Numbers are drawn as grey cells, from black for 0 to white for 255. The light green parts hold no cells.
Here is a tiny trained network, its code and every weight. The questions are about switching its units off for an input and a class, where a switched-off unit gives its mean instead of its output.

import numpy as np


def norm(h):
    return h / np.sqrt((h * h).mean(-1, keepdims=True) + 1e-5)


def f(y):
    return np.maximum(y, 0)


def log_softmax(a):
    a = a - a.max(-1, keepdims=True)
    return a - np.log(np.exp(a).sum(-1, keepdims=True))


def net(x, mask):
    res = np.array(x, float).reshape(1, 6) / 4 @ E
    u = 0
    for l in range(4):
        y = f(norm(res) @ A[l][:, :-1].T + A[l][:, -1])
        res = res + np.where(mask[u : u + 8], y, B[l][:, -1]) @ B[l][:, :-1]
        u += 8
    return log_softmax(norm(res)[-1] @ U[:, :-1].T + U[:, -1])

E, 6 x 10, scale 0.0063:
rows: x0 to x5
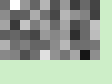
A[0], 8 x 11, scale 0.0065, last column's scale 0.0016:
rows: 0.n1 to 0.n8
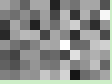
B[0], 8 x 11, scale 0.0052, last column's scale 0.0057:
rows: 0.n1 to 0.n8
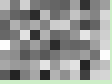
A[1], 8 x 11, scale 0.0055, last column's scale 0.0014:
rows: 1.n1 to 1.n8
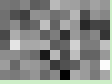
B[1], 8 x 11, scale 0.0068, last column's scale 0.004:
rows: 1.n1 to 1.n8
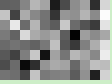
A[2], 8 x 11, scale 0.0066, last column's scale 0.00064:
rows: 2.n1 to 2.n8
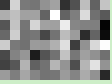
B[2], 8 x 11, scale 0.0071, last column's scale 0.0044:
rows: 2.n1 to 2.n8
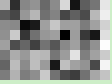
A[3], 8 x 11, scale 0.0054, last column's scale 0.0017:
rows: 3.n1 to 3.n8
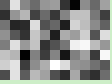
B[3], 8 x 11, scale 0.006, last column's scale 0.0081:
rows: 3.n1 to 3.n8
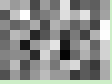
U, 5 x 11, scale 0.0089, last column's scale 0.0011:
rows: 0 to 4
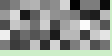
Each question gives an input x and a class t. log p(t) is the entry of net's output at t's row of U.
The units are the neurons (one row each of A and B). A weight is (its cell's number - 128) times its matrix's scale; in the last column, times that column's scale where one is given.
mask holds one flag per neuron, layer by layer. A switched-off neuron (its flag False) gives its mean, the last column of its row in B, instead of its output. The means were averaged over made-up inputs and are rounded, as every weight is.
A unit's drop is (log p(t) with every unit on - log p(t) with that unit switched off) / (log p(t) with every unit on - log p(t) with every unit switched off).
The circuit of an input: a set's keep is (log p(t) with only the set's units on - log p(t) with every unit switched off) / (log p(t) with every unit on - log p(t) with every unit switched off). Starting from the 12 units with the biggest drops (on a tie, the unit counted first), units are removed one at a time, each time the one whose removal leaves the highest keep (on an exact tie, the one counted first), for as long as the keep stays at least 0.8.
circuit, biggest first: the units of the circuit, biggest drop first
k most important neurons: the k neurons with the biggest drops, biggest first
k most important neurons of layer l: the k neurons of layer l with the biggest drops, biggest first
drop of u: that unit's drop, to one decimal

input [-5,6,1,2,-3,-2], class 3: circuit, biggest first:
[0.n7 1.n2]
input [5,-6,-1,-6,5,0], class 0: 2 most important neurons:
[1.n5 2.n2]
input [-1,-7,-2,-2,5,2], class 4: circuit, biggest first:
[1.n6]
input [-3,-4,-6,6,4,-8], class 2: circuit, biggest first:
[0.n4 2.n7]
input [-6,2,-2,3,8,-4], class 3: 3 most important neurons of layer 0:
[0.n7 0.n5 0.n8]
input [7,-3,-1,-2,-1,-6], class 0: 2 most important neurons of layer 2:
[2.n1 2.n2]
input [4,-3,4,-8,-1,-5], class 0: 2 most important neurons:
[2.n1 1.n2]
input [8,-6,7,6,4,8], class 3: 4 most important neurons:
[0.n8 0.n5 2.n5 3.n5]
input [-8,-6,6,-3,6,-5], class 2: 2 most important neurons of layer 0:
[0.n4 0.n8]
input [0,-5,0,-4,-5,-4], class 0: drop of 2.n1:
0.3
